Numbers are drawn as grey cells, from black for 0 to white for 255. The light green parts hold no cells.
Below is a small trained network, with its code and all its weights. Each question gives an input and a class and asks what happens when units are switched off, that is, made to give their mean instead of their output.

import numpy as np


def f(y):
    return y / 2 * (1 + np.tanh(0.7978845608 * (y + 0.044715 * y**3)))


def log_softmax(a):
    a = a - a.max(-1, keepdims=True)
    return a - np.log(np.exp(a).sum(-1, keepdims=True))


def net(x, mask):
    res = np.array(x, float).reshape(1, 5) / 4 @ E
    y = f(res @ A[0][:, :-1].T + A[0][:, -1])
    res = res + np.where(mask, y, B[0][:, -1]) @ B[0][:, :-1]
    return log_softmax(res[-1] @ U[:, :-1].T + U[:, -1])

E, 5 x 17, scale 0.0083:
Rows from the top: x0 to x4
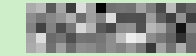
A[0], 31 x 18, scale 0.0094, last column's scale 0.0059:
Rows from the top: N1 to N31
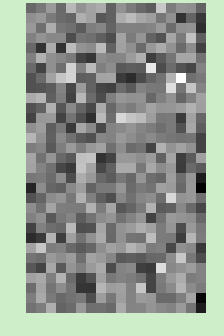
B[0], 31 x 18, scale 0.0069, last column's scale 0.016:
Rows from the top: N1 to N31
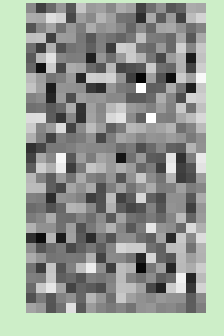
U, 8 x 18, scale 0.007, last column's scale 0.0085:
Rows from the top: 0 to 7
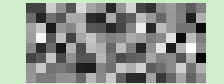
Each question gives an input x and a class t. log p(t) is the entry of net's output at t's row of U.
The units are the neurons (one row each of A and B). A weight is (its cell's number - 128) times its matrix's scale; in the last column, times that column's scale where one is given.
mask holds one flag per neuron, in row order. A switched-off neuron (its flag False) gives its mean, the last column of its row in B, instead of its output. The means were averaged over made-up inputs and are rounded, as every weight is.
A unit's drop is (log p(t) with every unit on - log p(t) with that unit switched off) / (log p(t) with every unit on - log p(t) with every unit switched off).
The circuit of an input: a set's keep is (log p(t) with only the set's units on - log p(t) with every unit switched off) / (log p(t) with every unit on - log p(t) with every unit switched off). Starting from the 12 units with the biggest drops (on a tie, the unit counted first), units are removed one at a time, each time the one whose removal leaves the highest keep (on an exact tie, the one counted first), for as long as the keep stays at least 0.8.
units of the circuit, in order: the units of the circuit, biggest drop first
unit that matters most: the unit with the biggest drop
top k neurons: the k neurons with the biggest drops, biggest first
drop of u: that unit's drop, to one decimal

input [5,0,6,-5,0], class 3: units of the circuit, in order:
[N17, N16]
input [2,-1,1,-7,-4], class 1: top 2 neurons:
[N9, N20]
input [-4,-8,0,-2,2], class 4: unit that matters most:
N27
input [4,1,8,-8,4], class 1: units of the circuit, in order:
[N9, N8]
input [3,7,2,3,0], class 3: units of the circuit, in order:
[N8, N24]
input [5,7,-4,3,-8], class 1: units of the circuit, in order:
[N8, N12]
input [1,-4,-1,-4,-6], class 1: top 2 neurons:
[N9, N20]
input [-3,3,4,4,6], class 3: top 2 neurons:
[N24, N8]
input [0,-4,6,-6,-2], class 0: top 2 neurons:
[N27, N5]
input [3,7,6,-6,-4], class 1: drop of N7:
0.3
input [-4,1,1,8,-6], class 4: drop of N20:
0.1
